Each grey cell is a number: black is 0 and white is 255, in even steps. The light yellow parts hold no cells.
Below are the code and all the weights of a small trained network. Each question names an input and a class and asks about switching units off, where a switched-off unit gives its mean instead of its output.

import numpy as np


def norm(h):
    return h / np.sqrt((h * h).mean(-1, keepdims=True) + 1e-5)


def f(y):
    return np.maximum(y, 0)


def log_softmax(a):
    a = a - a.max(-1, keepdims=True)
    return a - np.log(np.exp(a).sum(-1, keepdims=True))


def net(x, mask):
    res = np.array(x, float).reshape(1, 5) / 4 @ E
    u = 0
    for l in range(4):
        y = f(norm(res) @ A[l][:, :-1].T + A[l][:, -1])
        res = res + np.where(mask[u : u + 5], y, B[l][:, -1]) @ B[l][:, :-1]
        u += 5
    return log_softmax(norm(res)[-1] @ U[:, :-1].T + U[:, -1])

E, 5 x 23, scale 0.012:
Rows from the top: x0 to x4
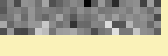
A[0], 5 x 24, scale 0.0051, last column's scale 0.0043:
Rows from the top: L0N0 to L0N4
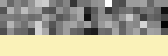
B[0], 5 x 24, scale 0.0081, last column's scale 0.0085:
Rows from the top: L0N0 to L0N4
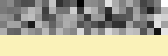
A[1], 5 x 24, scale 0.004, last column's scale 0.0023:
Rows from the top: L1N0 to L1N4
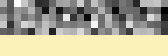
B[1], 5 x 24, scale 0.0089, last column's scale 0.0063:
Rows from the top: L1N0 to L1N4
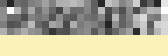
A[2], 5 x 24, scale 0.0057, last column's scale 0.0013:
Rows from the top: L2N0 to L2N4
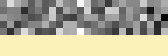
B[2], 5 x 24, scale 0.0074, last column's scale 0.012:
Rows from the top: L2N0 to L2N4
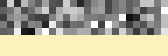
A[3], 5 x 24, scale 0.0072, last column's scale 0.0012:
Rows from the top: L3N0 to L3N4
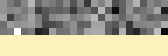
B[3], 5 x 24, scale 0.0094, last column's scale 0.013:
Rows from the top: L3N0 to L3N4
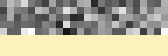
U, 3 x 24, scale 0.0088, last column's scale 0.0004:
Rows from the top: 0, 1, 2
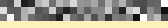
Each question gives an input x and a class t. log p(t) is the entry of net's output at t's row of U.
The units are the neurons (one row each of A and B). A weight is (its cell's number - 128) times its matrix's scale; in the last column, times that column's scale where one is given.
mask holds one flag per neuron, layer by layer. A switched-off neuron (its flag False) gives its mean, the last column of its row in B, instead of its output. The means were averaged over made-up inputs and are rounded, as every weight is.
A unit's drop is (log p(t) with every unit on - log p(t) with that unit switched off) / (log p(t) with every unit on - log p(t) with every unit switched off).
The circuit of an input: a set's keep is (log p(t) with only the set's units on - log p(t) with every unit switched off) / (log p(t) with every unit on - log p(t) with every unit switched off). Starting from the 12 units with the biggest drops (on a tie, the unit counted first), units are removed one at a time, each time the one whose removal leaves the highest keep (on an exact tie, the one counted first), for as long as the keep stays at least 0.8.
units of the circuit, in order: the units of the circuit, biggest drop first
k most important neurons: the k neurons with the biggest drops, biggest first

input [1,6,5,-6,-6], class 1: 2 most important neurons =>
(L3N4; L1N1)
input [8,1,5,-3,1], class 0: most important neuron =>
(L0N4)
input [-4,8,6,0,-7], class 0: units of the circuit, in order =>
(L1N0; L0N0)
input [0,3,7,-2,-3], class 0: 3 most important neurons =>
(L0N0; L1N0; L2N4)
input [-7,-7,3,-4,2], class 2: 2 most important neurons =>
(L0N0; L2N0)
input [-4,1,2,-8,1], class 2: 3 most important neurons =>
(L2N0; L1N4; L0N2)
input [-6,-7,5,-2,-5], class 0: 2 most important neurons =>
(L1N0; L0N0)
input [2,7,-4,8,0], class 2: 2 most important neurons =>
(L3N4; L1N0)
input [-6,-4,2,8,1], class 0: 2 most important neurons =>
(L2N1; L0N0)
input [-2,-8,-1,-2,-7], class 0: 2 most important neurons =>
(L1N0; L0N0)
